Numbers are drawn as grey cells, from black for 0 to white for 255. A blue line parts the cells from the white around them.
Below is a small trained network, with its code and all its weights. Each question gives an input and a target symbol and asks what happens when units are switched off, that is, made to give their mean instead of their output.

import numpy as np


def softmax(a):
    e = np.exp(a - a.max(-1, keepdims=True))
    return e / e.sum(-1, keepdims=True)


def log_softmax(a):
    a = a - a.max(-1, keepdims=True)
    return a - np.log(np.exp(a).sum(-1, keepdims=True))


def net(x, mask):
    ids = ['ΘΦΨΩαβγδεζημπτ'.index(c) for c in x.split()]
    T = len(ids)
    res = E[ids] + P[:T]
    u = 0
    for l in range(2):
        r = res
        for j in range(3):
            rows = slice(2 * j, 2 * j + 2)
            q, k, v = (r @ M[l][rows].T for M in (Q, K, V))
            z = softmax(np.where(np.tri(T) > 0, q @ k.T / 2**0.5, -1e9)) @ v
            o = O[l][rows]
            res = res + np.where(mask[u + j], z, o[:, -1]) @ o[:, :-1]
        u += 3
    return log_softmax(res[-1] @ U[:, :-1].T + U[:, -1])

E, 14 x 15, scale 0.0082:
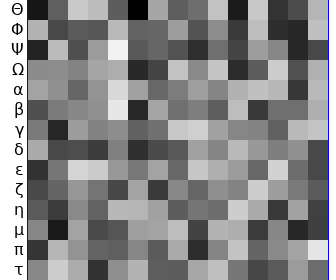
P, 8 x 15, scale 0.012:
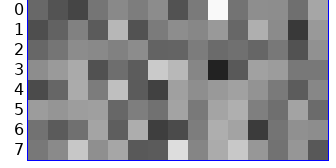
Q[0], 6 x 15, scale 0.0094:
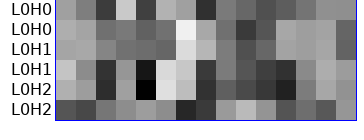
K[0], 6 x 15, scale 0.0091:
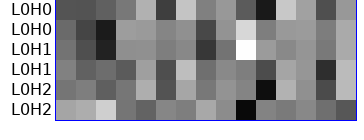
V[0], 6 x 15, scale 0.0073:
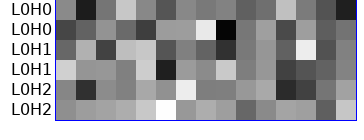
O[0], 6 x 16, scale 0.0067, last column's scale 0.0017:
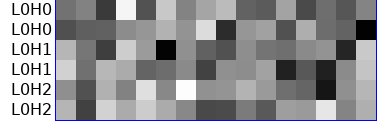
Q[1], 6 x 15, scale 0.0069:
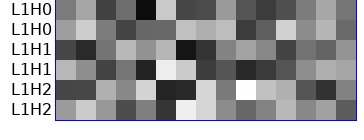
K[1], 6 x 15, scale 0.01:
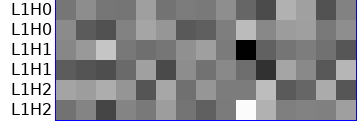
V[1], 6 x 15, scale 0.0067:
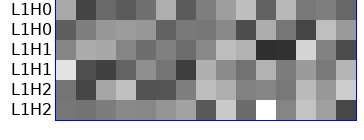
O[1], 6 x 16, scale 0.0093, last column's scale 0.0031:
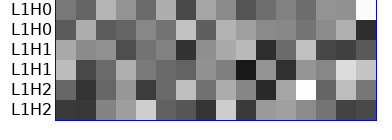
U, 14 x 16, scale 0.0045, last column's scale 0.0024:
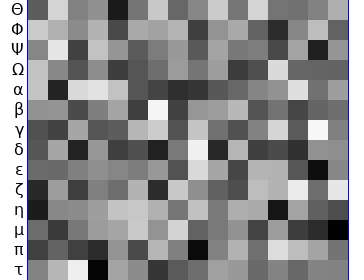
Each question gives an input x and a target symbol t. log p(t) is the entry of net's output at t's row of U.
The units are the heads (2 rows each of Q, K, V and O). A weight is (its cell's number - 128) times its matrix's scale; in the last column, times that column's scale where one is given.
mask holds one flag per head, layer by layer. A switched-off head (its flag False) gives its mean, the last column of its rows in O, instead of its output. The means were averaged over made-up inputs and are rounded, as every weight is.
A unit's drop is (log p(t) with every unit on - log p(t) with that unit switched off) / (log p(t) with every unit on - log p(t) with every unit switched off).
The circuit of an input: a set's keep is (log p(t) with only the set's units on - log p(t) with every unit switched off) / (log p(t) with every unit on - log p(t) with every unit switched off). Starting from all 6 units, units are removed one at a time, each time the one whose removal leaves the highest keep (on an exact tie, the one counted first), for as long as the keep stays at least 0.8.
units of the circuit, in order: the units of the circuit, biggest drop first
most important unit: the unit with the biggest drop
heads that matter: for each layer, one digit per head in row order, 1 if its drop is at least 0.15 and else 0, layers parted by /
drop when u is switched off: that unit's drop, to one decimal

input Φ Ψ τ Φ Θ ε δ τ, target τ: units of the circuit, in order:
(L0H0; L1H1)
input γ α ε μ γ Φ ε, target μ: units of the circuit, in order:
(L0H0)
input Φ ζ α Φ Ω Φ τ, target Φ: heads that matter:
000 / 001
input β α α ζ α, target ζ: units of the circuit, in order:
(L0H2; L0H1)
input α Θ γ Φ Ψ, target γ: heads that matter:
010 / 001
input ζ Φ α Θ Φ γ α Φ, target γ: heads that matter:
010 / 001
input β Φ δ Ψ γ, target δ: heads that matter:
001 / 000
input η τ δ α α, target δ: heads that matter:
001 / 000
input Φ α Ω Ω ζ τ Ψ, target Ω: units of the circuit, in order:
(L1H2; L1H1)
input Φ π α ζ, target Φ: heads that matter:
000 / 011
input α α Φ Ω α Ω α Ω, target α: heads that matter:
111 / 000
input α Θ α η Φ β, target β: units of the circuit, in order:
(L1H0; L0H1)
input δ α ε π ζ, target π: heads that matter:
100 / 100
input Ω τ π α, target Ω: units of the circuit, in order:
(L1H1; L1H2; L0H1)
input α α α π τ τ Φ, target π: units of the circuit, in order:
(L0H0; L1H0)
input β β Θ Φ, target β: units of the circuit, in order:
(L0H2; L0H1; L1H0)
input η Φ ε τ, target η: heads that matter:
001 / 011
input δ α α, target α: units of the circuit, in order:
(L0H2; L0H1)
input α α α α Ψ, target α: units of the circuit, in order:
(L0H2)
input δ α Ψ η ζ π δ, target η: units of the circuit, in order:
(L1H1; L1H2; L0H1)
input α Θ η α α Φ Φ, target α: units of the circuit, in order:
(L0H2)
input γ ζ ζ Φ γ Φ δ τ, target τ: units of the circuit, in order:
(L0H0; L0H1)
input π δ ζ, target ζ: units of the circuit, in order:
(L0H1; L0H2)
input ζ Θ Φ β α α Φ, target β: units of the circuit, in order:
(L1H0; L0H1)
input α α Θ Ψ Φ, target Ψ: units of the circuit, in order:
(L0H1; L1H1; L1H2; L0H0)
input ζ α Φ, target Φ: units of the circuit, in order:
(L1H2; L1H1)
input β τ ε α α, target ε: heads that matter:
000 / 011
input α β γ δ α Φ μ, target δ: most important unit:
L0H2
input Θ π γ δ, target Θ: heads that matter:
000 / 011
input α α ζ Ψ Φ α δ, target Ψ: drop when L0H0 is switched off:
0.1
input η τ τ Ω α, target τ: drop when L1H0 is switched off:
0.0
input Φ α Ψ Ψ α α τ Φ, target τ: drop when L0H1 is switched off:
0.1
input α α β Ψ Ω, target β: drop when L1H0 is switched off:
0.5
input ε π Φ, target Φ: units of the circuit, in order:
(L1H2)
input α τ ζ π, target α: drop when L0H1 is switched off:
0.2
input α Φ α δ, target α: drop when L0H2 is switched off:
0.2
